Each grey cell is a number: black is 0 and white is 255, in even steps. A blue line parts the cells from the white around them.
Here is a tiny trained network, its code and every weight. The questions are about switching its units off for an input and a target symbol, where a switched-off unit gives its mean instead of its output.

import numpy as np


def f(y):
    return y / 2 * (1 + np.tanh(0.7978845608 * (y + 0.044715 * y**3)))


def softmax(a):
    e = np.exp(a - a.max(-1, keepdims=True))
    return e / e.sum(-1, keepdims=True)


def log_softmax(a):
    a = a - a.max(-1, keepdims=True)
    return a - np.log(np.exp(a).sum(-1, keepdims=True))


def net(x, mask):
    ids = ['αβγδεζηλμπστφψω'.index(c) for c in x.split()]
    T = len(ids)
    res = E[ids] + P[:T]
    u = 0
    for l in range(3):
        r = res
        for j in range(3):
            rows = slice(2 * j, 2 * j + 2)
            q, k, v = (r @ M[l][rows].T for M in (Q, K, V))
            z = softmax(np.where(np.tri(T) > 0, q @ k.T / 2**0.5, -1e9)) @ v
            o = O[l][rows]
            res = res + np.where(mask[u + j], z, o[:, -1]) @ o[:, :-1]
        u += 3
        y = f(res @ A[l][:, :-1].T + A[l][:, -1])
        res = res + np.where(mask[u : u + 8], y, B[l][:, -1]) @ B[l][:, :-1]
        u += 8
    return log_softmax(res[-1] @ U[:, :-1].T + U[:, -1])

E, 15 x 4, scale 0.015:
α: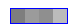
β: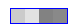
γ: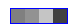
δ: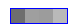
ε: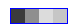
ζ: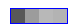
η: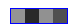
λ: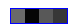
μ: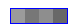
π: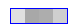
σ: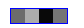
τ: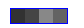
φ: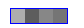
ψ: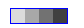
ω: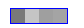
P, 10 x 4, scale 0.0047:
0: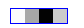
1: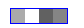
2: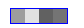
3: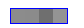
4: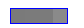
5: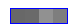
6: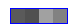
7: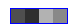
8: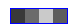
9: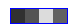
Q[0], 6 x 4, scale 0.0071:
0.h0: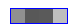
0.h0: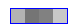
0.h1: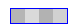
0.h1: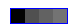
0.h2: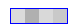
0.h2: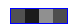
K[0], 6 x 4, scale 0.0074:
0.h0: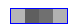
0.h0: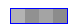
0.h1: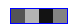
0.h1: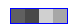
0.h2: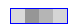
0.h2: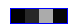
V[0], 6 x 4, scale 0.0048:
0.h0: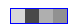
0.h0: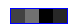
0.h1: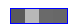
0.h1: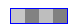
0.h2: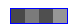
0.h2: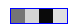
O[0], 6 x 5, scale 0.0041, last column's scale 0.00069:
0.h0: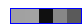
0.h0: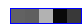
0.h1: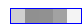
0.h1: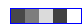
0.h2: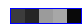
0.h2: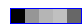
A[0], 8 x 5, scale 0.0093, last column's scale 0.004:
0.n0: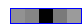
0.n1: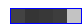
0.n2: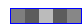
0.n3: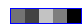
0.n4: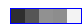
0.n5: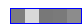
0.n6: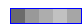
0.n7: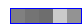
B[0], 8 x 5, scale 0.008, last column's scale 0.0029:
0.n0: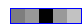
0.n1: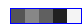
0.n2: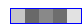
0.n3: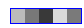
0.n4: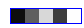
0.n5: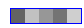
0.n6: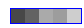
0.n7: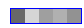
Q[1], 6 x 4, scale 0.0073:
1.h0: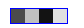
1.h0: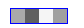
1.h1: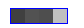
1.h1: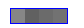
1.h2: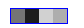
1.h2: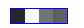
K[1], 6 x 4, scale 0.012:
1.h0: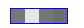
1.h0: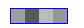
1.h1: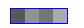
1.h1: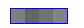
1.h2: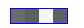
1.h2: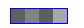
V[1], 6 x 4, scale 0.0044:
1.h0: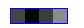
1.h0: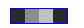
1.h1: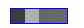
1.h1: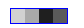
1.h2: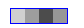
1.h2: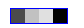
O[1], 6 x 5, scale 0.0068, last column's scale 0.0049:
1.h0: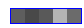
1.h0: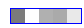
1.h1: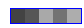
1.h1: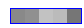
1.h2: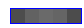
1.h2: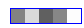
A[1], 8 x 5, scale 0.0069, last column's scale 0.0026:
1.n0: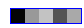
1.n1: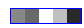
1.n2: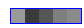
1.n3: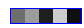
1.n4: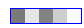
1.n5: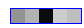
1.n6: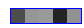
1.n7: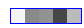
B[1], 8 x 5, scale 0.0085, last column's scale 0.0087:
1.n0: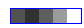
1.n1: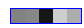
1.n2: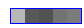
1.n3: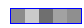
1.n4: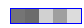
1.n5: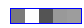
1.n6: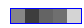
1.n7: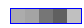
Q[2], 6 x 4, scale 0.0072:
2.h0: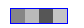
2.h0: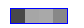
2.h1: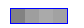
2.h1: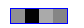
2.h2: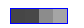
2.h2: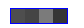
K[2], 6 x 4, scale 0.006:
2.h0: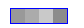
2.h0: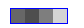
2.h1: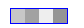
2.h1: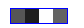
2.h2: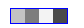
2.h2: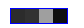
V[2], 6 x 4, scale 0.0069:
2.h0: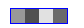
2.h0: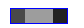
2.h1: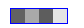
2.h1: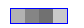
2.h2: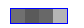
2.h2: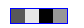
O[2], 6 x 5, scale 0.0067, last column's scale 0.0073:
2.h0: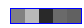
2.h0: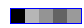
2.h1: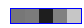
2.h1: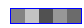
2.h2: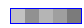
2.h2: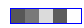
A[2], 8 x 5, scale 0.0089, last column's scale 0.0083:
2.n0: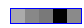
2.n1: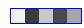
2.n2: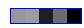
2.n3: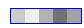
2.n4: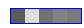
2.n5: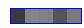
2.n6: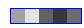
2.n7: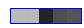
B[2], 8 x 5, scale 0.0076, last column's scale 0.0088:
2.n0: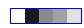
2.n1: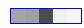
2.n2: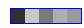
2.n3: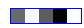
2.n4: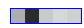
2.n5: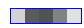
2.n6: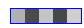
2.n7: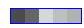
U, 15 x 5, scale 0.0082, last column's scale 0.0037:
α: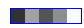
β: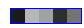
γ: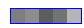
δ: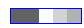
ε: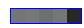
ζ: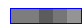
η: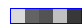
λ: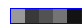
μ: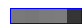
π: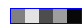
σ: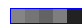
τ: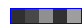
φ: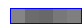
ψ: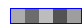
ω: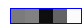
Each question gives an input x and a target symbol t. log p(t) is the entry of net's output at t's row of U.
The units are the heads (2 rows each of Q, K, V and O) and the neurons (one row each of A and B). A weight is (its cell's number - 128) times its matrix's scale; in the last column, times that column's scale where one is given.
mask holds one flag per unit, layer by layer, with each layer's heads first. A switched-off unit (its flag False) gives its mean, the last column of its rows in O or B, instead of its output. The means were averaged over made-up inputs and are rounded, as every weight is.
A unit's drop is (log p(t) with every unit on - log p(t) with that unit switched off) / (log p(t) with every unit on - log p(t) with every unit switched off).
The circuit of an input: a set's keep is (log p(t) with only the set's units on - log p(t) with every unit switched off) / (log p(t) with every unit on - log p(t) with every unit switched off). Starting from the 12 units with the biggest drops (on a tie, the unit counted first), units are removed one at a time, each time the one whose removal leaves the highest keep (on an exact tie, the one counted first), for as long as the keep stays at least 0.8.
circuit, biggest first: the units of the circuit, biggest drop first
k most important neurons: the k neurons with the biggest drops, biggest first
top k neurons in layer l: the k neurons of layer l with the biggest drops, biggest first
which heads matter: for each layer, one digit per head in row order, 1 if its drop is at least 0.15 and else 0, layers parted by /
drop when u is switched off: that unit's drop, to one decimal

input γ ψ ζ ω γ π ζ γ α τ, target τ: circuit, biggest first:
0.n4, 1.n0
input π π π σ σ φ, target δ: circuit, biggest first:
2.h0, 1.n5, 0.n0
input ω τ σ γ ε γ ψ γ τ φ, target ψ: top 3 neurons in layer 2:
2.n0, 2.n3, 2.n2
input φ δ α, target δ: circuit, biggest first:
2.n3, 1.n4
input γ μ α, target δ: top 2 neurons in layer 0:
0.n6, 0.n2
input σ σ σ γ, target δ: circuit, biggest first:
2.h0, 0.n0
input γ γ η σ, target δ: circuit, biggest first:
2.n4, 1.n5, 0.n0, 2.n7
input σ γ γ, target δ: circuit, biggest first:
0.n0, 2.h0
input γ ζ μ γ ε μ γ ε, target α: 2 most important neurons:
1.n0, 2.n4
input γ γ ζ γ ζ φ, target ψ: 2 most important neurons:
1.n0, 2.n6
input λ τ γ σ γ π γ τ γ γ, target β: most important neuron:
0.n4
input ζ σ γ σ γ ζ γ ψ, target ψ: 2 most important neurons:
2.n0, 1.n0
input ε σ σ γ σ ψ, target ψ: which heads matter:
101 / 000 / 001
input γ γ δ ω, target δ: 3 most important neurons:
2.n3, 0.n6, 1.n4
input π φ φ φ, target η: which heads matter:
100 / 101 / 100
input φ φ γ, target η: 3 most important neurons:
2.n1, 0.n4, 0.n0
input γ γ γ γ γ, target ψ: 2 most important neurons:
2.n0, 2.n6
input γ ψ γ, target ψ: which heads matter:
001 / 100 / 100
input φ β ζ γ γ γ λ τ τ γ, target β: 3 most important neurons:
0.n1, 0.n4, 2.n0
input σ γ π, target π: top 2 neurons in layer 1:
1.n1, 1.n4
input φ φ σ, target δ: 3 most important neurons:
2.n4, 1.n5, 0.n0
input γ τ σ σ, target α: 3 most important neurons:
0.n0, 1.n5, 2.n2
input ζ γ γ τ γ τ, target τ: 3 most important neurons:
0.n4, 0.n1, 2.n1
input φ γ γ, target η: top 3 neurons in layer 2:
2.n1, 2.n0, 2.n3
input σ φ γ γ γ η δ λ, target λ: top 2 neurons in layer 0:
0.n1, 0.n4
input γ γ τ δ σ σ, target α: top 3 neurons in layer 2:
2.n2, 2.n7, 2.n0
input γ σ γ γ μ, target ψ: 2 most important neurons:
1.n0, 2.n0
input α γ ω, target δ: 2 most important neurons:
2.n3, 1.n4
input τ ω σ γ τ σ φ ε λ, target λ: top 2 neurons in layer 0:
0.n1, 0.n2
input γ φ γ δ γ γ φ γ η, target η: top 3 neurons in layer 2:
2.n0, 2.n1, 2.n3
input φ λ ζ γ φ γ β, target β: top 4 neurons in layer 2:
2.n3, 2.n0, 2.n1, 2.n5
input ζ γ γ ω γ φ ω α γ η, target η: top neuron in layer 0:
0.n2
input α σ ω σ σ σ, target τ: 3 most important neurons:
0.n4, 0.n1, 1.n1
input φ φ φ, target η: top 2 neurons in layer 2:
2.n1, 2.n0
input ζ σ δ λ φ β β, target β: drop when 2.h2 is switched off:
0.2
